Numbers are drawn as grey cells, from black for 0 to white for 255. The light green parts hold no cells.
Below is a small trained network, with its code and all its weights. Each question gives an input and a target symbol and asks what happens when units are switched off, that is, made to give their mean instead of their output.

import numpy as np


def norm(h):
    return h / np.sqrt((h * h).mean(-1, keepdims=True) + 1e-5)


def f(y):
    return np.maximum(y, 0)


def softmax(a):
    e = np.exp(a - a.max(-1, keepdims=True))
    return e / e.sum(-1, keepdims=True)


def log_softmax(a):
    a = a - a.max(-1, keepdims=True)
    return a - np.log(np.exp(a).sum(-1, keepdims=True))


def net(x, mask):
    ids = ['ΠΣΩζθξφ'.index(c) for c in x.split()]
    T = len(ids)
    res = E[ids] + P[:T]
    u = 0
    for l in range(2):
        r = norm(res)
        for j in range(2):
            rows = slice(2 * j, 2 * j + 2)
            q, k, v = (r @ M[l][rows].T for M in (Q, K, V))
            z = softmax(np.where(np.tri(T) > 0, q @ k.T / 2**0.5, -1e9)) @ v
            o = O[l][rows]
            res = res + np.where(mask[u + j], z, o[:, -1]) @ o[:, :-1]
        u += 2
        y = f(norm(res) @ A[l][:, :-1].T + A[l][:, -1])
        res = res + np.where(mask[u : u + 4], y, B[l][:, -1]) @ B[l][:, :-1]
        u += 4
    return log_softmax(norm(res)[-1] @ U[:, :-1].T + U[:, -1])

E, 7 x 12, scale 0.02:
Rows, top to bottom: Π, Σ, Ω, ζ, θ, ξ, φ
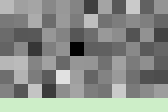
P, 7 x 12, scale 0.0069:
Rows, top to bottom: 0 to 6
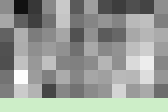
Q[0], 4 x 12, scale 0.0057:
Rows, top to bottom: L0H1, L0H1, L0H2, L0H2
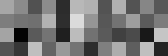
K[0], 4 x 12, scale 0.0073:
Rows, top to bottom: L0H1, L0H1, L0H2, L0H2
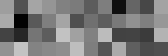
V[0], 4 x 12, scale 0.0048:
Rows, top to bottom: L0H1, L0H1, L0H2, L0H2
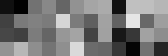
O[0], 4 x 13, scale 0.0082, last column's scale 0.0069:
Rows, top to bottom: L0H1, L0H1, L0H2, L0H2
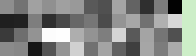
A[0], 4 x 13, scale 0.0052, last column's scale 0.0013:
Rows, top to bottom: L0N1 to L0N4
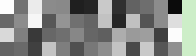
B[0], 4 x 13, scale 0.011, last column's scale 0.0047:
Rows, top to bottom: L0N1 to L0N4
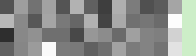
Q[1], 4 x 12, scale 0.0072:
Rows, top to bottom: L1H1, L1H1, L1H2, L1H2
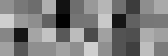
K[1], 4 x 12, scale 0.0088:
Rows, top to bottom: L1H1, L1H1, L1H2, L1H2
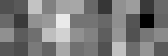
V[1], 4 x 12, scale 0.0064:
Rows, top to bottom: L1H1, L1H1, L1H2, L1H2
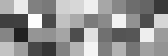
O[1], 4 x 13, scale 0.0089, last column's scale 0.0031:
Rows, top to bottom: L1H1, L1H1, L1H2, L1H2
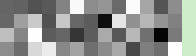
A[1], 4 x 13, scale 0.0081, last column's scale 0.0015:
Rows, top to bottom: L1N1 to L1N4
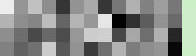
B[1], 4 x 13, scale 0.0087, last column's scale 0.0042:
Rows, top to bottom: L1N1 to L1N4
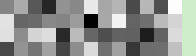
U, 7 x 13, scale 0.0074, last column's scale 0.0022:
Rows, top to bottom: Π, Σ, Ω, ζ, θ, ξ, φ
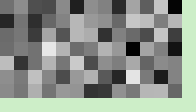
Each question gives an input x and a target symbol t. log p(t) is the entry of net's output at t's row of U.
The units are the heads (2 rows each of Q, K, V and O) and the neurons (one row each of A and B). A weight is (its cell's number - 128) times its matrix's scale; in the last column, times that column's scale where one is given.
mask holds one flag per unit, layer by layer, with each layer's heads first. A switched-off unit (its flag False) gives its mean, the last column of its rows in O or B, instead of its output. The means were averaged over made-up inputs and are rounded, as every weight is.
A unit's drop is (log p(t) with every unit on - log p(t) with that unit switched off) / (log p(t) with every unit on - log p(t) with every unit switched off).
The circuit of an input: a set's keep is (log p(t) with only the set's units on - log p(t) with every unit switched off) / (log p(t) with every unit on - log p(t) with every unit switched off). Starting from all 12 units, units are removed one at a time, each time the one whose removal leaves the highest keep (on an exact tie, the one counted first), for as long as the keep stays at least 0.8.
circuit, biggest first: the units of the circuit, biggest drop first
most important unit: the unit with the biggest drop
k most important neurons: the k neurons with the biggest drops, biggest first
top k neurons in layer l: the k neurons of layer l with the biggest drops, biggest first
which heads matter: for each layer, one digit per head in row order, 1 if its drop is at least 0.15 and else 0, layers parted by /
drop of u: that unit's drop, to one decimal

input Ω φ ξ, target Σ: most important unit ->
L0H1
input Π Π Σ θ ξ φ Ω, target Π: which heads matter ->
11 / 10
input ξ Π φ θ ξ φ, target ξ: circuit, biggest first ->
(L1N3, L1H1)
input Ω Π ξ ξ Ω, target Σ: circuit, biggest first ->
(L1H2, L0H1)
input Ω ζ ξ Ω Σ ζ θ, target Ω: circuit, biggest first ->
(L1H2, L0H2, L0H1)
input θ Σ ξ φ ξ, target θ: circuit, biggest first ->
(L1H1, L1N2)
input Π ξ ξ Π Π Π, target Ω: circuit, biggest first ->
(L0N1, L1H2)
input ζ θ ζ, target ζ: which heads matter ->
10 / 11
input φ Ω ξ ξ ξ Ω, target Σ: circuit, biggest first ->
(L0H1, L0N2)
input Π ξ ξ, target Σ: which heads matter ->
00 / 00
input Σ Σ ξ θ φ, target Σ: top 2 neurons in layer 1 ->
(L1N1, L1N3)
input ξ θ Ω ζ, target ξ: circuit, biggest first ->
(L0H2, L1H1, L1N3)
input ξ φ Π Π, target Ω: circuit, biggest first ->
(L0N1, L1H2)
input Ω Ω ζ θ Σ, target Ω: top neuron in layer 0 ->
(L0N2)
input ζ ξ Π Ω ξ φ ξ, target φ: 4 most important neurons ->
(L0N1, L0N2, L0N4, L1N1)
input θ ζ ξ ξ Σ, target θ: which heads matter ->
00 / 10
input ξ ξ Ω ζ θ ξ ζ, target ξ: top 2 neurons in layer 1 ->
(L1N3, L1N2)
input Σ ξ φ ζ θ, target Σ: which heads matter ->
10 / 11
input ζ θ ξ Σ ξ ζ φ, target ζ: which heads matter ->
01 / 11
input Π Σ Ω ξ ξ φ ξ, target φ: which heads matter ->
00 / 11
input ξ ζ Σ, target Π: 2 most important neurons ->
(L0N2, L1N3)
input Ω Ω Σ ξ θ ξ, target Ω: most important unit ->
L1H2
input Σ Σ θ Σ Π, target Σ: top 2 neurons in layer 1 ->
(L1N1, L1N3)
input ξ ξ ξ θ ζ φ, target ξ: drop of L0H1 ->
0.1
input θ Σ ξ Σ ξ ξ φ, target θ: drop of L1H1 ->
1.2
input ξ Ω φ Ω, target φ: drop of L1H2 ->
0.2
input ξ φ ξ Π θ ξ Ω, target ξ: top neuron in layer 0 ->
(L0N3)
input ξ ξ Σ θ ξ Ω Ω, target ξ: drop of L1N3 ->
0.2
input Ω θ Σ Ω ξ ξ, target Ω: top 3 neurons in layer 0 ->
(L0N2, L0N3, L0N1)
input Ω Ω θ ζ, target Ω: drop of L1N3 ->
0.6
